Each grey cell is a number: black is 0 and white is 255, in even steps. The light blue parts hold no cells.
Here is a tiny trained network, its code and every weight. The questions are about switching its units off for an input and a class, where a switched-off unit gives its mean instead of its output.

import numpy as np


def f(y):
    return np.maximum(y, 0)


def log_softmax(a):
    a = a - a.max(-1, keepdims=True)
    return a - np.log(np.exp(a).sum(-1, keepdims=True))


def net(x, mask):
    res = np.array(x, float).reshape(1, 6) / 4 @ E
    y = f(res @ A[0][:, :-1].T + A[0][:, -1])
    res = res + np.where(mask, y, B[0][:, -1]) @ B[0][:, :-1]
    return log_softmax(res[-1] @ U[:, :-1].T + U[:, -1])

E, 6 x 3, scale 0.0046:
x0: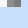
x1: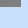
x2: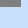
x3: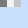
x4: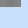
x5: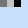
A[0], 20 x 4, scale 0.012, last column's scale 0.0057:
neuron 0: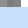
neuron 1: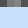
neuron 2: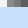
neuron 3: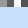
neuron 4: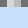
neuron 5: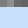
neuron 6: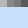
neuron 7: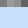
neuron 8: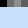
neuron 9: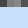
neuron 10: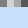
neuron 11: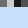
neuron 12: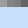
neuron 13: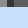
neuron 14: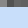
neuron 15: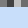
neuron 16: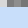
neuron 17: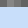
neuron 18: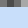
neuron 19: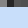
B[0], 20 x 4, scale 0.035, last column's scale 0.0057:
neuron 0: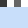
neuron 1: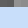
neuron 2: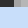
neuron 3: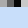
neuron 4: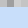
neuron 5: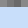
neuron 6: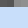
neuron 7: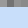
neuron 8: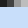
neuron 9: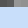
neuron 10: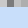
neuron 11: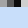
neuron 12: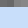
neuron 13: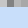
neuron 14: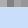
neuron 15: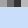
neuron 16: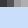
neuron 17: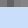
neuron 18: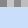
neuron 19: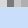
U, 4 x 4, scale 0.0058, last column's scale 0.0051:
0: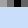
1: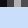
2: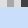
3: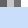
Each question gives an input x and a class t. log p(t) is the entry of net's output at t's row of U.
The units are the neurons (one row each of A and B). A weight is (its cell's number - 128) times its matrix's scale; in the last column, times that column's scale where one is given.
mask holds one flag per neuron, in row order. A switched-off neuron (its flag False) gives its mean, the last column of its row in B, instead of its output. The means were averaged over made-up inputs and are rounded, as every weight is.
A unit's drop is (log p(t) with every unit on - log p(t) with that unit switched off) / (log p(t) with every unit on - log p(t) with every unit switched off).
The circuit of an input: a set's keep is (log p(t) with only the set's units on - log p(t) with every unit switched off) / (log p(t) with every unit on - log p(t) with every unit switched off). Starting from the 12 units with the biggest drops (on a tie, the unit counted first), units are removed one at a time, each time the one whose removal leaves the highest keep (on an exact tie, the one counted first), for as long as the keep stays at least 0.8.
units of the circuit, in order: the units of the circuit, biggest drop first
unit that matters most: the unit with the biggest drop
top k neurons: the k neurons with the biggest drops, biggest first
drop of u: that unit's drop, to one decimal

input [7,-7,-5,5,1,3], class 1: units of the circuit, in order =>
neuron 2
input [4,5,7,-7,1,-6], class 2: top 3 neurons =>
neuron 19; neuron 13; neuron 11
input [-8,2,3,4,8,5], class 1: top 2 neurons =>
neuron 8; neuron 3
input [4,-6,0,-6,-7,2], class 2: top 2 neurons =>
neuron 19; neuron 13
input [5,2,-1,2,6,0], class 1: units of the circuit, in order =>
neuron 2; neuron 16
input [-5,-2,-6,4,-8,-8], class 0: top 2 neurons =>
neuron 3; neuron 15
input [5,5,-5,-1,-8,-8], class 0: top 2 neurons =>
neuron 3; neuron 15
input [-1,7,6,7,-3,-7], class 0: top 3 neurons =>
neuron 3; neuron 15; neuron 19
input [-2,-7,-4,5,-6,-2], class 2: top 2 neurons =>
neuron 4; neuron 10
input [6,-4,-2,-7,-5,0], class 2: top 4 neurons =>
neuron 19; neuron 13; neuron 8; neuron 14
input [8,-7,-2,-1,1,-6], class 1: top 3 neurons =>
neuron 2; neuron 16; neuron 11
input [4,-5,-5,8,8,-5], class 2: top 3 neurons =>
neuron 4; neuron 10; neuron 11
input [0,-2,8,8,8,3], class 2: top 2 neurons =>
neuron 4; neuron 10
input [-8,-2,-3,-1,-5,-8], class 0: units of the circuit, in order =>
neuron 3
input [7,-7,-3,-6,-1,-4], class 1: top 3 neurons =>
neuron 2; neuron 16; neuron 4
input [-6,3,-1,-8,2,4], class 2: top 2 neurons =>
neuron 19; neuron 13
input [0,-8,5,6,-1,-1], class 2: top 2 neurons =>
neuron 4; neuron 10
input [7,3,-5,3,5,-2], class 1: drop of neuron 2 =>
0.2
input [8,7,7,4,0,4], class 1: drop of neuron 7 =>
0.0
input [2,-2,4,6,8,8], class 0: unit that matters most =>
neuron 11
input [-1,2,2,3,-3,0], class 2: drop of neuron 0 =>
0.1
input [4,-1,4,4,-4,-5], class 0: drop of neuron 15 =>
0.2
